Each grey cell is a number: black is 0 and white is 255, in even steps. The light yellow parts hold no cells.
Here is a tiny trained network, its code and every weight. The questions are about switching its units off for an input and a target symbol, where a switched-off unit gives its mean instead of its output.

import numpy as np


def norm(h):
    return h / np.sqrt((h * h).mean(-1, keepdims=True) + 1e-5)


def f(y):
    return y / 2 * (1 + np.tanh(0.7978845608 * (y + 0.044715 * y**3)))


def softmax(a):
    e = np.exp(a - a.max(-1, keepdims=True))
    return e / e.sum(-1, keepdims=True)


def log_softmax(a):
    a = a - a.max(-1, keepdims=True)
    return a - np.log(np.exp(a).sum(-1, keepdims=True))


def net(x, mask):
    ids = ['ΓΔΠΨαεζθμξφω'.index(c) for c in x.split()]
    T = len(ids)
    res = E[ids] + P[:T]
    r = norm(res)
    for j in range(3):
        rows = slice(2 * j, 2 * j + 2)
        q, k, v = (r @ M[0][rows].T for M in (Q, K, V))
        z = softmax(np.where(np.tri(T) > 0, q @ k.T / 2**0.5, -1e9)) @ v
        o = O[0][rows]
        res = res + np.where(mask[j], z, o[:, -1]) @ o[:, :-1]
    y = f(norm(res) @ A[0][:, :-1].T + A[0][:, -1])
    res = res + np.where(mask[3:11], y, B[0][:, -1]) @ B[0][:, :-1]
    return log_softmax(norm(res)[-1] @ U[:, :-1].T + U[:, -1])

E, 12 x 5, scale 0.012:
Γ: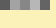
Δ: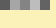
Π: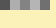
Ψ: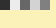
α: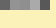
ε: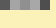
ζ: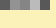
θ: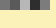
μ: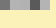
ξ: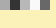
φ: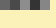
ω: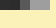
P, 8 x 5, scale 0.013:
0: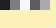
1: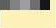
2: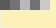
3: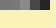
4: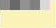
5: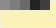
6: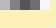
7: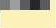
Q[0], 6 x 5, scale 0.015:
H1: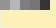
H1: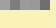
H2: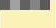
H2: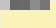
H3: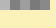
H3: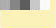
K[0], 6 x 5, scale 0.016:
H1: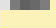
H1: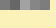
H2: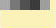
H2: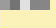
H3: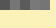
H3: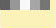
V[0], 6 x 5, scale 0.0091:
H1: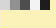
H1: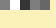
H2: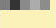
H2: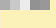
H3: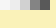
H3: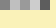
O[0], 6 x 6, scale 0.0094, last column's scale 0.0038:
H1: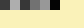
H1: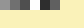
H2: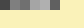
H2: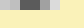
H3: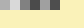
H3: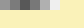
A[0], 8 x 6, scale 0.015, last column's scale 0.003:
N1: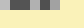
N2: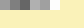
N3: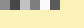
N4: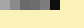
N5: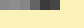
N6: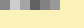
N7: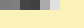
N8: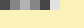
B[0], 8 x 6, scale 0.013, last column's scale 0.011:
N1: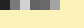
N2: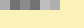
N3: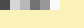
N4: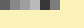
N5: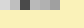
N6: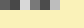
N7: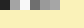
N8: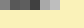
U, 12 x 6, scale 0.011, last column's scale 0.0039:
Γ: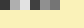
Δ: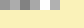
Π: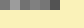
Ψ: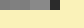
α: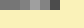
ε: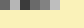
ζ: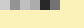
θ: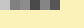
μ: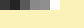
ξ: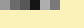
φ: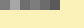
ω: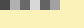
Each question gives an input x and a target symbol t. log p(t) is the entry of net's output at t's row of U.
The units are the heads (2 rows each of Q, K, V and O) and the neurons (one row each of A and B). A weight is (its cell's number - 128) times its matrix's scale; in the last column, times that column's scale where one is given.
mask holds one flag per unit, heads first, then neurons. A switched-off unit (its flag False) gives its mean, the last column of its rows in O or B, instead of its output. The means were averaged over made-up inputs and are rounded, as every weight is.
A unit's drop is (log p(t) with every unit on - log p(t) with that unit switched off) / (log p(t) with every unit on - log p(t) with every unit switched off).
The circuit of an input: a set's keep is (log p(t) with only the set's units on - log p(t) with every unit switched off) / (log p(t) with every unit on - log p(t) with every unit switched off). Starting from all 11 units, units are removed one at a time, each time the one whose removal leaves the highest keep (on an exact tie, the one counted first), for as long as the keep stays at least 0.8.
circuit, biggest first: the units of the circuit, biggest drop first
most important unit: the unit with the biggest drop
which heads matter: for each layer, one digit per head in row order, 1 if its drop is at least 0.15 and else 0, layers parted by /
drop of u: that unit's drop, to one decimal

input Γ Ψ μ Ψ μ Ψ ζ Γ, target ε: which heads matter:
100
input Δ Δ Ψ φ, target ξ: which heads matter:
000
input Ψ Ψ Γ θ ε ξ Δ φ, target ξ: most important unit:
H3
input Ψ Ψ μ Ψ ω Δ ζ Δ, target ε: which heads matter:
100
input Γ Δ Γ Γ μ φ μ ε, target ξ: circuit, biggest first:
[N8; N3; H3]
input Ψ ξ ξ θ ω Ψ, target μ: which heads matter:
011
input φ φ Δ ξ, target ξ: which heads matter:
101
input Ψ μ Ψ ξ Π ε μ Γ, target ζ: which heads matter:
000
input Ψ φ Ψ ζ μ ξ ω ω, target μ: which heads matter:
000
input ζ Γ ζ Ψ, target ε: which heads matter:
100
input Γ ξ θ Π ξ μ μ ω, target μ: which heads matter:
010
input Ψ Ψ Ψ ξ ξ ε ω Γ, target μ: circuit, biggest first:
[H3; N3]
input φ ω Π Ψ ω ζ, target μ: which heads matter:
000
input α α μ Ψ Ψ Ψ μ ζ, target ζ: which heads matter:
000
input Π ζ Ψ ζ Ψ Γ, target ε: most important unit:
H1
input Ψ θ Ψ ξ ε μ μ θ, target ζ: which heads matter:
100
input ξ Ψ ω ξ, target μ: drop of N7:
0.1
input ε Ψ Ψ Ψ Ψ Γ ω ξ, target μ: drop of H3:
0.8
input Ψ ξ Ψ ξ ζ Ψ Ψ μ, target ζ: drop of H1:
0.5
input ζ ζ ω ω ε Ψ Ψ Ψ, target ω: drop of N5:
0.1
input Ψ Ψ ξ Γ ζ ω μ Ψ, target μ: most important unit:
H2
